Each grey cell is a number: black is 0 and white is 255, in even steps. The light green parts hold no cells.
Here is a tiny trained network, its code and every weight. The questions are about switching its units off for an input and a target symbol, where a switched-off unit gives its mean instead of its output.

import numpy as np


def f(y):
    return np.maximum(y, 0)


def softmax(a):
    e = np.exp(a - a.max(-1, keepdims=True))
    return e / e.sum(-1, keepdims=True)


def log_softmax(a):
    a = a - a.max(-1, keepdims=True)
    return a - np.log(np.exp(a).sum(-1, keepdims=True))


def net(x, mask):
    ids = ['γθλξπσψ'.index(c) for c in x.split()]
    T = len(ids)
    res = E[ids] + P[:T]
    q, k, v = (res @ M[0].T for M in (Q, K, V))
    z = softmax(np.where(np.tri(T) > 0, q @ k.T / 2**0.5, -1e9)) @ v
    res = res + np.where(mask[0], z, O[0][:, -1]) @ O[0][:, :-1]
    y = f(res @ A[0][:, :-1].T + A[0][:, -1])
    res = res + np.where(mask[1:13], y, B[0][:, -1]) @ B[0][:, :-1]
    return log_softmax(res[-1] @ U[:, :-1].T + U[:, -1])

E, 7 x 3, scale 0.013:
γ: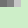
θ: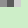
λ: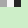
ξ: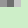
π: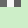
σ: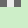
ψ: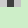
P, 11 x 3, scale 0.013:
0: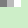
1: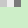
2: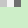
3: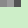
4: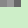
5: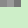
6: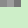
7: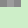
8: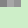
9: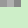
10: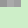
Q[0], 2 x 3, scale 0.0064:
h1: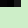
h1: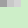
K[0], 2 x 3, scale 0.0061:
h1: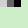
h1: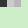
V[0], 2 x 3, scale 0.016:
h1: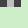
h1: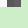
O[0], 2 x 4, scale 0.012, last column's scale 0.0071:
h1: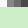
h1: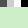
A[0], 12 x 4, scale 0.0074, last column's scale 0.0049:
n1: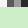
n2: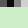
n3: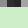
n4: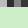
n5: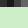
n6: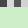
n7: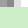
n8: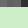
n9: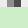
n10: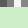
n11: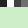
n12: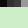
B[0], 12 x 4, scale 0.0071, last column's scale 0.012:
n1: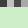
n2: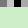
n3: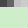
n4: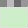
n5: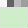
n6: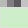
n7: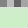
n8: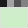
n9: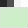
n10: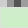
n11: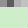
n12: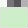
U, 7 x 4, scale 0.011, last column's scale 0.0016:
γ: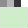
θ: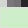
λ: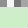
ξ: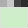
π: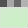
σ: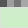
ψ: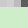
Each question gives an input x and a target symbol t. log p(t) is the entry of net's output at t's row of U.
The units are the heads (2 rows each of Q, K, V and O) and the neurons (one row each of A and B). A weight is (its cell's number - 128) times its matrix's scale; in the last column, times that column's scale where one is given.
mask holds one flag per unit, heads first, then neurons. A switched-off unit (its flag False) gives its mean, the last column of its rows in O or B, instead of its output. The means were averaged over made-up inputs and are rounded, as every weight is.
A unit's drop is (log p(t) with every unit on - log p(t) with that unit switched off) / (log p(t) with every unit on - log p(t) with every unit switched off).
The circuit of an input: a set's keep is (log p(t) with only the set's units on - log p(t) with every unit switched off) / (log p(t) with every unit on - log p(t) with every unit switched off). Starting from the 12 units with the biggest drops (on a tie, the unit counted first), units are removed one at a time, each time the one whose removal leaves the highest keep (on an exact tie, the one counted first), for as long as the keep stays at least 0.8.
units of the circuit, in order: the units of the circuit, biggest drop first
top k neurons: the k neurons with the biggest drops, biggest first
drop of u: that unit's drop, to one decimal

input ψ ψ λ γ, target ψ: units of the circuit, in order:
(h1, n10)
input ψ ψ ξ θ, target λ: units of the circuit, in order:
(h1, n9, n10)
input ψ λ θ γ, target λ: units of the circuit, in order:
(h1, n9)
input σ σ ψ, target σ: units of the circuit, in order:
(n9, h1, n3, n1)
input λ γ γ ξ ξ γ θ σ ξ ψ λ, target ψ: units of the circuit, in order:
(h1, n2)
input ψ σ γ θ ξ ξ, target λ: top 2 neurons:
(n9, n7)
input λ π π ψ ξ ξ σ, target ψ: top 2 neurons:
(n2, n9)
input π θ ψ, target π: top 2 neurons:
(n9, n1)
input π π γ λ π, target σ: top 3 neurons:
(n9, n3, n12)
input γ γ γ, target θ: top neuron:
(n5)
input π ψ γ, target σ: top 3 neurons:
(n9, n3, n1)
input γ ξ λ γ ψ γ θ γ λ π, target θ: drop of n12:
0.2
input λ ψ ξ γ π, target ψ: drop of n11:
0.1
